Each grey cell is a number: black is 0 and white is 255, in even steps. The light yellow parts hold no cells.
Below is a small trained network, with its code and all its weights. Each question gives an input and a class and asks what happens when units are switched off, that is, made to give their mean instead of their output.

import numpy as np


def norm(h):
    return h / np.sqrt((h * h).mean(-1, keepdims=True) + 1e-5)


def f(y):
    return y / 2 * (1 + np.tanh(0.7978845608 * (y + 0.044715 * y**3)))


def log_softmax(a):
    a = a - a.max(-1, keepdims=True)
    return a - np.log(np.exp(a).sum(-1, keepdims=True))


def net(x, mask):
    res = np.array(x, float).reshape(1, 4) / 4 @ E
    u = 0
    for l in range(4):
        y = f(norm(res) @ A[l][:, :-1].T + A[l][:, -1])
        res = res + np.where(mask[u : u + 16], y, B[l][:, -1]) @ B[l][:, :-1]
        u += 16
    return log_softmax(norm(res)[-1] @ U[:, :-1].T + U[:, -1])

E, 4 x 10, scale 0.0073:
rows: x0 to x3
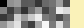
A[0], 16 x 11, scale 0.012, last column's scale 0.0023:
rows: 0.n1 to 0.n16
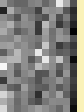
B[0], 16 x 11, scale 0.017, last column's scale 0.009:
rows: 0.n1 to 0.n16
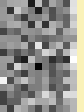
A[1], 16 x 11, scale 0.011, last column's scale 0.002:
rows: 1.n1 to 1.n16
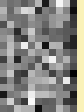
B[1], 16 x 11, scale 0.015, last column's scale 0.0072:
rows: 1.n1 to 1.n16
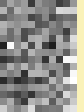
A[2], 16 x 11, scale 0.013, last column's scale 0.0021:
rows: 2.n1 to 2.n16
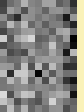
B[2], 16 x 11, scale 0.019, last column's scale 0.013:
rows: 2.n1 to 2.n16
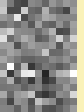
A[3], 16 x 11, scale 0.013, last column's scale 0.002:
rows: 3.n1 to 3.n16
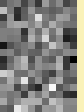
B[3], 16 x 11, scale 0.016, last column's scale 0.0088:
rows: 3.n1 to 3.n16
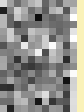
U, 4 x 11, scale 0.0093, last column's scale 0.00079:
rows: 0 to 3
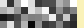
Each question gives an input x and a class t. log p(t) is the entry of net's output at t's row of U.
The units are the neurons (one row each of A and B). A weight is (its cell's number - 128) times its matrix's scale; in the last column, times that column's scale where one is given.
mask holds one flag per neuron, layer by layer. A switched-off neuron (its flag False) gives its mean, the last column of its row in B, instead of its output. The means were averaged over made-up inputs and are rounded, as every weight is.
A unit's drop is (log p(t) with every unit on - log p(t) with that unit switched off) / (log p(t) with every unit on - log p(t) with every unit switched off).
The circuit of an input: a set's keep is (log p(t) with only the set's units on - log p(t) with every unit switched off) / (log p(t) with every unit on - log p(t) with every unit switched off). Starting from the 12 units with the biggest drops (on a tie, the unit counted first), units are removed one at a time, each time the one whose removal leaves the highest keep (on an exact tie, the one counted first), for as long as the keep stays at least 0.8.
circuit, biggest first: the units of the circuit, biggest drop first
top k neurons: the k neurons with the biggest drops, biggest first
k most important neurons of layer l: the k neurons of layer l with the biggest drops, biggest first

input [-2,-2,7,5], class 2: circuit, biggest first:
0.n8
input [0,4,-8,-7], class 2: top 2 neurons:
0.n15, 0.n9
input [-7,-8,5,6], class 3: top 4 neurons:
0.n7, 0.n2, 0.n4, 0.n12
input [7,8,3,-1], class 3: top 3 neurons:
0.n1, 0.n10, 0.n16
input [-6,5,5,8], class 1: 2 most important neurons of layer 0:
0.n9, 0.n2
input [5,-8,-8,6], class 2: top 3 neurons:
0.n14, 0.n1, 0.n5
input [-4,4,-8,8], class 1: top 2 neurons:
0.n9, 0.n8
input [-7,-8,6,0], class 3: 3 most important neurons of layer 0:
0.n7, 0.n4, 0.n2
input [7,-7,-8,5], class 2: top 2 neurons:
0.n14, 0.n10
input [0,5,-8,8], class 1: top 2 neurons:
0.n9, 0.n8
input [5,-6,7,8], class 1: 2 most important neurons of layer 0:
0.n9, 0.n14
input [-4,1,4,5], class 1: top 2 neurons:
0.n9, 0.n2
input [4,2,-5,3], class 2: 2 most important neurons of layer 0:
0.n14, 0.n10
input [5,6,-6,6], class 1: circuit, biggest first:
2.n11
